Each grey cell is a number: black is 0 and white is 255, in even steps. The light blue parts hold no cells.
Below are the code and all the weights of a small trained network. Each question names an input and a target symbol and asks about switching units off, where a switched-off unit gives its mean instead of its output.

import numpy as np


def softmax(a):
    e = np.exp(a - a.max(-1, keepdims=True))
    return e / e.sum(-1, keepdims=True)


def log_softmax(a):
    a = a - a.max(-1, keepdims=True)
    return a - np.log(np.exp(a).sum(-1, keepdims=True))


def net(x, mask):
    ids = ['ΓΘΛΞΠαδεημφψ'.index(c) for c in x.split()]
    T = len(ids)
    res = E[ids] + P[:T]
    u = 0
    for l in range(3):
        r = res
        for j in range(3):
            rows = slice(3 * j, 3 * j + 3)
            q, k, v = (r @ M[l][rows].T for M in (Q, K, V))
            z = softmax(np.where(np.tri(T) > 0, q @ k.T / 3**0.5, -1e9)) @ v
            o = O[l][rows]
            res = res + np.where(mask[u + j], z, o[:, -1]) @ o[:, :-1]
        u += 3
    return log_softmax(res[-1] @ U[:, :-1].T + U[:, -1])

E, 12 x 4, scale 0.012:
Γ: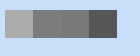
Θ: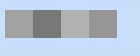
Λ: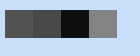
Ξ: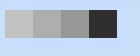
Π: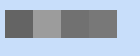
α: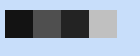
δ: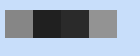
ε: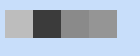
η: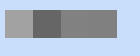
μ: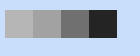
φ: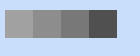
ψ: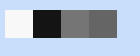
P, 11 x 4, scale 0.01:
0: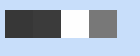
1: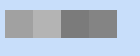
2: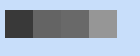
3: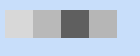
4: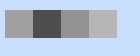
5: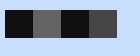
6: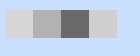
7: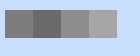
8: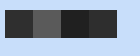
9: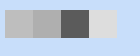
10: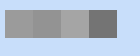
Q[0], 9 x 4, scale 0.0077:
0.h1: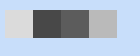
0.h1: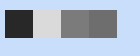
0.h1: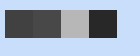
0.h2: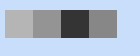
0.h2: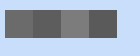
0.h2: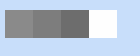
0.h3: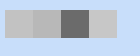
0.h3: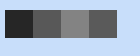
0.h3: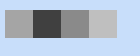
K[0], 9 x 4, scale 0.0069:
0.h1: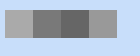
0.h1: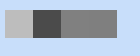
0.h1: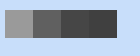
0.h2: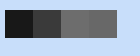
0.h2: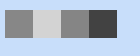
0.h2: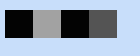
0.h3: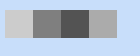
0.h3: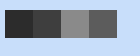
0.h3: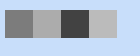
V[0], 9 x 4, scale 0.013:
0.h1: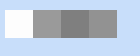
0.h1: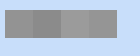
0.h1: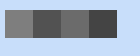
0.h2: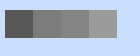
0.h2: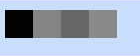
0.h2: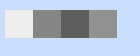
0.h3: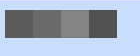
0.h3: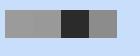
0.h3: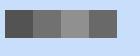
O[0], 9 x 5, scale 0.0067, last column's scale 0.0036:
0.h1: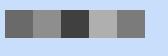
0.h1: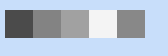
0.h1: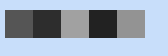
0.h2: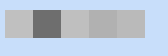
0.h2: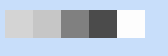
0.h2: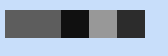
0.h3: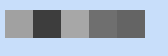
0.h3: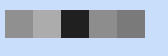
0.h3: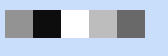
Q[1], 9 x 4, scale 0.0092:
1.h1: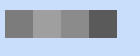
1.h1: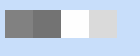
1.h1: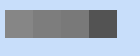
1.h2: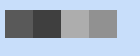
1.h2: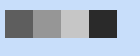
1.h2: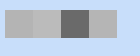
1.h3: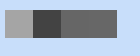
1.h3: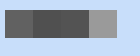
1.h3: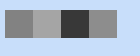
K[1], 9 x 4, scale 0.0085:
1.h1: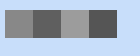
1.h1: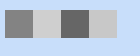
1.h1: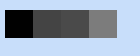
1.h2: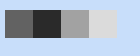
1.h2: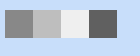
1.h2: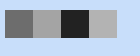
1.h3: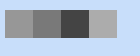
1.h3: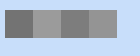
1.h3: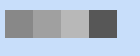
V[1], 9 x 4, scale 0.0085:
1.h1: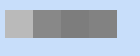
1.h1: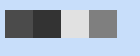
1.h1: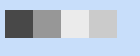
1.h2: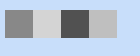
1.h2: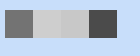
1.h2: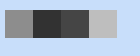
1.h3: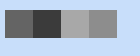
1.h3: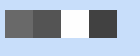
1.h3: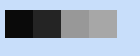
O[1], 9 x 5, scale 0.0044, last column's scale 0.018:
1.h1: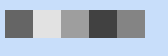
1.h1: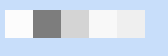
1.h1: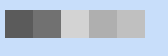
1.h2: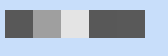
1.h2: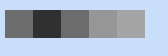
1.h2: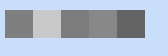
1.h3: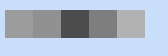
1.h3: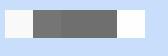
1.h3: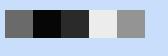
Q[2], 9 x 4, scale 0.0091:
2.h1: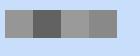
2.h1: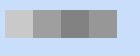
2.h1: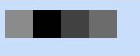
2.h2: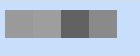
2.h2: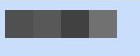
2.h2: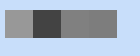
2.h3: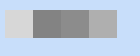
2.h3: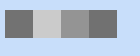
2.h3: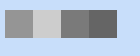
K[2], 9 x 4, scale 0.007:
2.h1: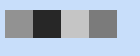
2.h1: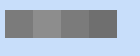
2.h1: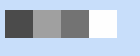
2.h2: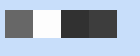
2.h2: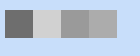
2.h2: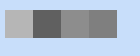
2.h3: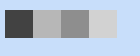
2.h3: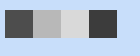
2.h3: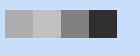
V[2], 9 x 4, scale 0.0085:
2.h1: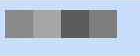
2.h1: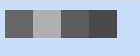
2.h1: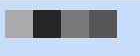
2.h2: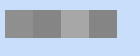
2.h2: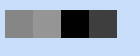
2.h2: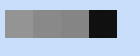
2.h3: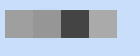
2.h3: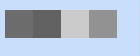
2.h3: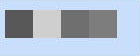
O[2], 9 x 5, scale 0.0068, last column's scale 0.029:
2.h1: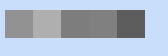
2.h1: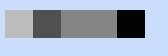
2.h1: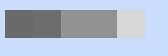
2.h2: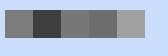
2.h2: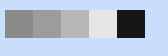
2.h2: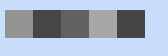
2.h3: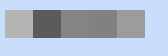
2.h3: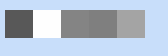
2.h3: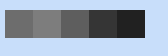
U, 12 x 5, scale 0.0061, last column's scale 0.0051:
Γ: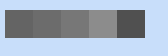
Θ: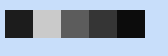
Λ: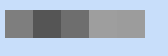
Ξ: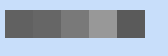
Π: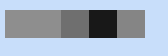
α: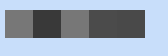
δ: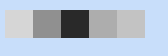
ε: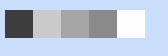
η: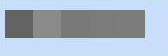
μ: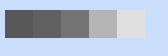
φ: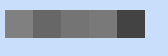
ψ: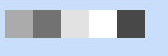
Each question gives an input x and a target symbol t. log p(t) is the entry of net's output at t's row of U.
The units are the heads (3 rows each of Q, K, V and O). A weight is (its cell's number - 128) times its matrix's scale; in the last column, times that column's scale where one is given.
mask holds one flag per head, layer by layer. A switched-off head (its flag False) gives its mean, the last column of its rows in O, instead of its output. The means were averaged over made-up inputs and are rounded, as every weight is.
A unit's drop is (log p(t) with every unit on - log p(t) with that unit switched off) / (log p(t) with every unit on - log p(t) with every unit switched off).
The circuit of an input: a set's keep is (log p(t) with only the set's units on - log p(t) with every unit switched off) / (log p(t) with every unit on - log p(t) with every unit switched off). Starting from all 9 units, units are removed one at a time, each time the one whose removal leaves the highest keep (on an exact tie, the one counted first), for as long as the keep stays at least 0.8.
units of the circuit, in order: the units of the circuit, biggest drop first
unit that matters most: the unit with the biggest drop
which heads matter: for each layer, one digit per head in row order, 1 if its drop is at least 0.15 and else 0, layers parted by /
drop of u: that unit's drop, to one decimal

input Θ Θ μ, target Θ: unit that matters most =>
1.h1
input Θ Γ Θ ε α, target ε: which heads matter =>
011 / 111 / 010
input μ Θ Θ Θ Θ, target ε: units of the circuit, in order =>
1.h2, 1.h1, 0.h1
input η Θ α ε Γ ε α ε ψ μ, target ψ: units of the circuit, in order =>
2.h2, 0.h3, 1.h1
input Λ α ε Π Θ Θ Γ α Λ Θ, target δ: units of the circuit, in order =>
0.h3, 1.h3, 0.h1, 0.h2
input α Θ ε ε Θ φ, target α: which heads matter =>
111 / 110 / 010
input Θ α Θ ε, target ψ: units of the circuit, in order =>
0.h3, 1.h1, 2.h2, 0.h2
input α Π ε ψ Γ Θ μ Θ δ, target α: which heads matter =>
111 / 101 / 010
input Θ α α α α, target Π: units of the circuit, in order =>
0.h2, 2.h3, 1.h1
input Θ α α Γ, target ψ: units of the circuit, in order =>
0.h3, 1.h1, 0.h2
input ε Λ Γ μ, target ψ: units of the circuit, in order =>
0.h3, 1.h1, 2.h2
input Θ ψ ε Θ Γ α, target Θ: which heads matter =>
101 / 111 / 011
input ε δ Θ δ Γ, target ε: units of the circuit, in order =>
1.h2, 1.h3
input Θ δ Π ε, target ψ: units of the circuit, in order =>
0.h3, 1.h1, 2.h2, 1.h2
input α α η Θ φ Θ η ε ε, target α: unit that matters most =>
0.h2
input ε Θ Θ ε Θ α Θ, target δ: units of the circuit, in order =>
0.h3, 1.h3, 0.h2
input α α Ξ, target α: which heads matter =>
111 / 010 / 010
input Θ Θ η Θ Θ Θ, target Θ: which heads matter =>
011 / 100 / 010
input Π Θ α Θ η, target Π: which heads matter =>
010 / 111 / 000
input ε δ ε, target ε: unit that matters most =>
1.h1
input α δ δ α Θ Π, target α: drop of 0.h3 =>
0.4
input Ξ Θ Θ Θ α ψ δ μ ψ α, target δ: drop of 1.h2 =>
-0.1
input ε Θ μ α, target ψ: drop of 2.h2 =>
0.5
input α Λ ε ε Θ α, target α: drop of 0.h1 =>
0.7
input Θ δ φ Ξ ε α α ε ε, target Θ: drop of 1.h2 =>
0.1
